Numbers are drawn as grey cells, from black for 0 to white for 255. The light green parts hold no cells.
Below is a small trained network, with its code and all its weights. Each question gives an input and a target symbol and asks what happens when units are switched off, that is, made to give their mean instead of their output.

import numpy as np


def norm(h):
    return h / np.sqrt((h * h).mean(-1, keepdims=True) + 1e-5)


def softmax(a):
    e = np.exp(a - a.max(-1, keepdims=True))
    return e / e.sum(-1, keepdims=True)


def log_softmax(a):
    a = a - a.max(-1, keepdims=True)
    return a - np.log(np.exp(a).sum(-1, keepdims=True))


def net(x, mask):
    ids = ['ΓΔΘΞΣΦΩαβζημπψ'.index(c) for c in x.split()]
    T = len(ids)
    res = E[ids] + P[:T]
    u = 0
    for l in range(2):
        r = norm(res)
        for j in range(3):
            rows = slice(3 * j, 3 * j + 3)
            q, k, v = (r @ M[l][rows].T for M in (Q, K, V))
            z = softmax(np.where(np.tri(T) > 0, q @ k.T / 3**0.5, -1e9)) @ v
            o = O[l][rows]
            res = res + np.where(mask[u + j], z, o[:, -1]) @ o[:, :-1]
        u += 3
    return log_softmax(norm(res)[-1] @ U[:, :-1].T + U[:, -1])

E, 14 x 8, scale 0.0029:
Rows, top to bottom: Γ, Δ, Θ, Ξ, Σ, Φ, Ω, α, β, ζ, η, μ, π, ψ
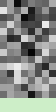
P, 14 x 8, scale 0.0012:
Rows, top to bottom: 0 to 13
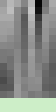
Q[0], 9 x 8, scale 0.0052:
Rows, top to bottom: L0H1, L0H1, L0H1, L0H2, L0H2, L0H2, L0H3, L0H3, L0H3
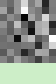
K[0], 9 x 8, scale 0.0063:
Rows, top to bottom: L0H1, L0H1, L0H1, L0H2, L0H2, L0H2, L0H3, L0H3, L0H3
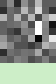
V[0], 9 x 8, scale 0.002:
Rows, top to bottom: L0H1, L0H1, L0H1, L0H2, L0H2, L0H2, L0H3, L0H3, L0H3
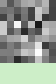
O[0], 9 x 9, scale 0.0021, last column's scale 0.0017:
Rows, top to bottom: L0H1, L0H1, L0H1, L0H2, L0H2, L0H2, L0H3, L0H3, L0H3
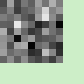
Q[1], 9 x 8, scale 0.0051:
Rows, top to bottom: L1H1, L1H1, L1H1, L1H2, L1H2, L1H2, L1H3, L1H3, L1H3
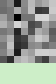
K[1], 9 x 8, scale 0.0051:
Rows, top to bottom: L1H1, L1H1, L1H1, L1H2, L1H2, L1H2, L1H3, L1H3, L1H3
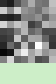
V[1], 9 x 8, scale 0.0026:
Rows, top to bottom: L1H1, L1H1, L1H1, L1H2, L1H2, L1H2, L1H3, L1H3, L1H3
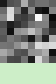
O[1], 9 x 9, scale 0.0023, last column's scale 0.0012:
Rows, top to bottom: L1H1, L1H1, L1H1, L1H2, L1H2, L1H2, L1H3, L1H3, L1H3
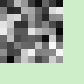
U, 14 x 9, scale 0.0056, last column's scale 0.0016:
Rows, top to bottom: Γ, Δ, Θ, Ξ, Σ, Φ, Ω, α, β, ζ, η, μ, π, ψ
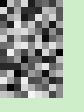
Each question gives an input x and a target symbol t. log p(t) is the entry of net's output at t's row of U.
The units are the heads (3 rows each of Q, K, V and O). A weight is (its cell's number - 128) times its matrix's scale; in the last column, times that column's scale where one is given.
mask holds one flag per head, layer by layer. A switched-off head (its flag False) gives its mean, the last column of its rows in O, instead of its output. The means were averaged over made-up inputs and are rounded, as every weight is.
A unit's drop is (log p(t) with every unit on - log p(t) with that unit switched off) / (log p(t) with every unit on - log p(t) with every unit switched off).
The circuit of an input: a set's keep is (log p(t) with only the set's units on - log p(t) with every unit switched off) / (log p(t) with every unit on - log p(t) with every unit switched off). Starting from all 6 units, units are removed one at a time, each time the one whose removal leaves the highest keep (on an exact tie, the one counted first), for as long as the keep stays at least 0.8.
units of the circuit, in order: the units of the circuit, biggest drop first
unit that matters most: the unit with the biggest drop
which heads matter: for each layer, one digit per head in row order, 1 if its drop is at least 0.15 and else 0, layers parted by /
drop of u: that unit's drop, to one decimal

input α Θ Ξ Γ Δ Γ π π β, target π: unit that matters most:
L1H3
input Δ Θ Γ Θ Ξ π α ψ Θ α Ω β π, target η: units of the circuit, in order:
L1H2, L1H1
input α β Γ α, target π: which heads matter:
011 / 001
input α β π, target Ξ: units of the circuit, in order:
L0H3, L1H1, L1H3
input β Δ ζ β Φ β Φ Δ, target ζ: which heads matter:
110 / 001
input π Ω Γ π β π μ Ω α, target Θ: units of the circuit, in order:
L0H2, L1H3
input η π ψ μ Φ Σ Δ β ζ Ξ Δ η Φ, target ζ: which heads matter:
100 / 101
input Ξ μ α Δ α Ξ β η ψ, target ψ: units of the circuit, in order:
L0H2, L1H2
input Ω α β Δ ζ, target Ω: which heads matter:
101 / 110
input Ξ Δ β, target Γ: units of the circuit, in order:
L0H3, L1H1
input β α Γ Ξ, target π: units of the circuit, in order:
L1H3, L0H1
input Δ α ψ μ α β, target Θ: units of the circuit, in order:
L1H1, L1H3, L0H1
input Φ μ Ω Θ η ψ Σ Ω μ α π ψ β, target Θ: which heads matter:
100 / 101
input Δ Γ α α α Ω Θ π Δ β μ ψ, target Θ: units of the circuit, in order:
L0H2, L1H3
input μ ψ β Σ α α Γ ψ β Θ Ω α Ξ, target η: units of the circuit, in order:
L0H2, L1H2, L1H1
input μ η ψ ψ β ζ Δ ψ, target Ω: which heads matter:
111 / 111
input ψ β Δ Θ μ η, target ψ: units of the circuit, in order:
L0H2
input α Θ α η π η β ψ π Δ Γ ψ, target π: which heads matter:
010 / 101
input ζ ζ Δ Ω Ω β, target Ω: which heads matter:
011 / 111
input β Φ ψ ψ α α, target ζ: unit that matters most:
L0H2
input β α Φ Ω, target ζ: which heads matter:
011 / 101
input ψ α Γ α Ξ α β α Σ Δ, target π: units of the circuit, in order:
L1H3, L0H2
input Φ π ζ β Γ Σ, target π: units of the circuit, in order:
L1H3, L0H2, L0H3
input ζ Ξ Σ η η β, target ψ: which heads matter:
010 / 110
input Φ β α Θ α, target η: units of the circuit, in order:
L0H2, L1H2, L0H3
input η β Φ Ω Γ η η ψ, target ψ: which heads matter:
010 / 010
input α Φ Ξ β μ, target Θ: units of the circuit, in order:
L1H3
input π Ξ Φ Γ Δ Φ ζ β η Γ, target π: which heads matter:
000 / 101
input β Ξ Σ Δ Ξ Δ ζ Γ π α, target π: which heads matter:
010 / 001
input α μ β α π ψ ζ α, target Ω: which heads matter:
111 / 111
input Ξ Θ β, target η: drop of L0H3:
0.2
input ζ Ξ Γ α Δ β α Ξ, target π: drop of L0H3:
0.1
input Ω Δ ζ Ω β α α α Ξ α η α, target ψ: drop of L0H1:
0.0
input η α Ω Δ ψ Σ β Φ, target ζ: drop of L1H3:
0.2
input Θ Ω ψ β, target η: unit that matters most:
L1H2
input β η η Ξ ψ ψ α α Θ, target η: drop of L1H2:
0.2
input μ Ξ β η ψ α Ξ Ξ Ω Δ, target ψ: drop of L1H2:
0.1
